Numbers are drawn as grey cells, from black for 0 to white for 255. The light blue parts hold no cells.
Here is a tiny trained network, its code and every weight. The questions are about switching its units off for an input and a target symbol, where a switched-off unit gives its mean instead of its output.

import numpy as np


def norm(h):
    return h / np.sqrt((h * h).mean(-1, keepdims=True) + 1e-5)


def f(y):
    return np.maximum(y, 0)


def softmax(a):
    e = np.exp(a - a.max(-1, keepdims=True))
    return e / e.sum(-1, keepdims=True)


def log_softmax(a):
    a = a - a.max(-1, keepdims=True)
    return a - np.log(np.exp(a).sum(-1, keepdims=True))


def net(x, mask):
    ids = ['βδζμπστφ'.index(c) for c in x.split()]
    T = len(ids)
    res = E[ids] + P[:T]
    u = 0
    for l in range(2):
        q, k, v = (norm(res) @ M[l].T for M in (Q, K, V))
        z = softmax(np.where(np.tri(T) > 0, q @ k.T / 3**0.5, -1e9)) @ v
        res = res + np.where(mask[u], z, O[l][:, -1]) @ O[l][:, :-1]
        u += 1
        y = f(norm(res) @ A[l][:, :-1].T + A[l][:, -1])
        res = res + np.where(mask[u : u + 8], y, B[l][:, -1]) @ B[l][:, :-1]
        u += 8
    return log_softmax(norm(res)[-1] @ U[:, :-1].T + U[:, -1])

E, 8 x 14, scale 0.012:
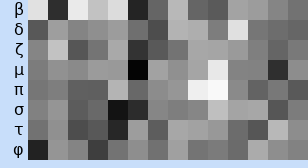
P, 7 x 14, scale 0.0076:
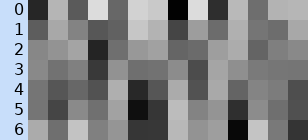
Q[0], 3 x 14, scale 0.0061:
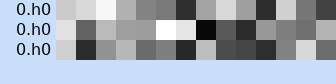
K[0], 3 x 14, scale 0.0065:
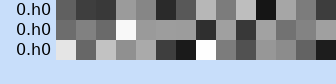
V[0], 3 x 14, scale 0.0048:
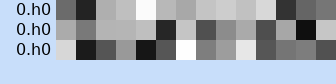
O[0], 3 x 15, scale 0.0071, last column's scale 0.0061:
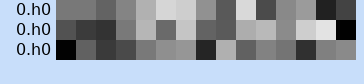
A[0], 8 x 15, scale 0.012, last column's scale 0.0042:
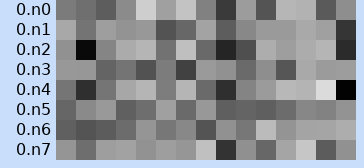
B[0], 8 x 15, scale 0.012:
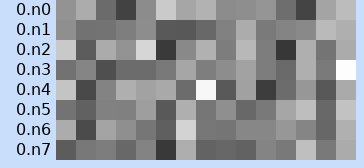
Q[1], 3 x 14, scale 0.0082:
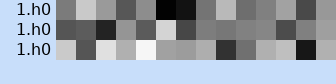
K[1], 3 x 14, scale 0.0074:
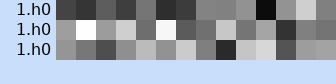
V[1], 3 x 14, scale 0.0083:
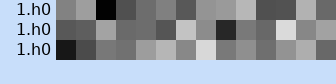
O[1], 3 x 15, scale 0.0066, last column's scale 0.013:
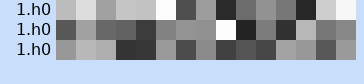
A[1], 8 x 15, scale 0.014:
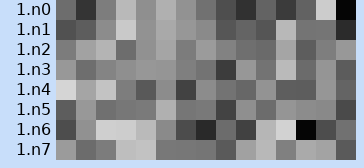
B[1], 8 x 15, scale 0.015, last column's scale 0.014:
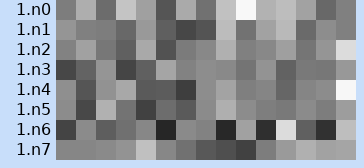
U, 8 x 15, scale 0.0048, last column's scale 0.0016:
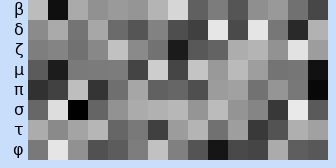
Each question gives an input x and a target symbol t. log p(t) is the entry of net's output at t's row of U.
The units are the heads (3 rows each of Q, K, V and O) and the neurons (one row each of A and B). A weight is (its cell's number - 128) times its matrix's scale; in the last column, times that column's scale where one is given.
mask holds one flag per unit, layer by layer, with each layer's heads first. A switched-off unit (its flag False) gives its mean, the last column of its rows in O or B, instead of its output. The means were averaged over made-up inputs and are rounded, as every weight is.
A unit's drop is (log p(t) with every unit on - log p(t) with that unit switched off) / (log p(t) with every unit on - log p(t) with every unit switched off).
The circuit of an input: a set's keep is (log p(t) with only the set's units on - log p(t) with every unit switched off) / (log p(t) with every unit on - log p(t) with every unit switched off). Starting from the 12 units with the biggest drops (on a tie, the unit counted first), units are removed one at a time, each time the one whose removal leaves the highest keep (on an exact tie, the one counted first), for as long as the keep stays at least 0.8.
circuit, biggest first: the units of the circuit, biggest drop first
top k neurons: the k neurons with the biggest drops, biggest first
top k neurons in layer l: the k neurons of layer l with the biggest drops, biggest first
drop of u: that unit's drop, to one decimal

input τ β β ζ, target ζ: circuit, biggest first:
(0.h0, 1.n7)
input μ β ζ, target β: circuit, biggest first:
(0.h0, 0.n4)
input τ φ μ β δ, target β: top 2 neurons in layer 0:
(0.n6, 0.n4)
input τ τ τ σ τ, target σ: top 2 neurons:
(0.n3, 1.n4)
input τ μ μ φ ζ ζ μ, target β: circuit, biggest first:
(0.h0, 0.n4, 1.n2)
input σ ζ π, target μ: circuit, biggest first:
(0.h0, 0.n6, 1.h0)
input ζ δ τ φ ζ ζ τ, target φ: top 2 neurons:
(0.n3, 1.n4)
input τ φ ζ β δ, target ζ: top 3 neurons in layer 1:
(1.n7, 1.n6, 1.n4)
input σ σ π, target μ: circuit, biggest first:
(0.h0, 1.h0, 0.n6)
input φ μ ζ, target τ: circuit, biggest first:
(0.n5, 1.n6)
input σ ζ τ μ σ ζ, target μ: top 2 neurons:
(0.n6, 0.n3)
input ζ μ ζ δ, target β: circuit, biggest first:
(0.h0, 0.n4)
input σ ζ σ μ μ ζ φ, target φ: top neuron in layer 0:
(0.n2)
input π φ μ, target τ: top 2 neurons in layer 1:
(1.n6, 1.n4)
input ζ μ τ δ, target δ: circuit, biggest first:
(1.n6, 0.h0, 1.h0)
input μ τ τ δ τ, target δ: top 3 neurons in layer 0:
(0.n3, 0.n0, 0.n4)
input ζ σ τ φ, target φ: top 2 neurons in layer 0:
(0.n5, 0.n0)
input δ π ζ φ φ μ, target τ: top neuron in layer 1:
(1.n6)
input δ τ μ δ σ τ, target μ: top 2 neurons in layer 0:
(0.n3, 0.n0)
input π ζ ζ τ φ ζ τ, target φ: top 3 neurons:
(0.n3, 0.n5, 1.n4)
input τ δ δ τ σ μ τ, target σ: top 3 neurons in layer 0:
(0.n3, 0.n4, 0.n2)
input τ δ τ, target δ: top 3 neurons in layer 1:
(1.n4, 1.n3, 1.n2)
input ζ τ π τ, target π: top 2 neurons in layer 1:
(1.n3, 1.n4)
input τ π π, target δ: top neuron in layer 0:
(0.n3)
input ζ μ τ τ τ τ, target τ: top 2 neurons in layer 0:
(0.n3, 0.n5)
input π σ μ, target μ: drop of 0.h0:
1.4
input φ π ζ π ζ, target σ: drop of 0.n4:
0.0
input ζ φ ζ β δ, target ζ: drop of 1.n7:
0.2
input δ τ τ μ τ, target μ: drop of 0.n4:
0.2
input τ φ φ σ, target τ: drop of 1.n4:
0.1
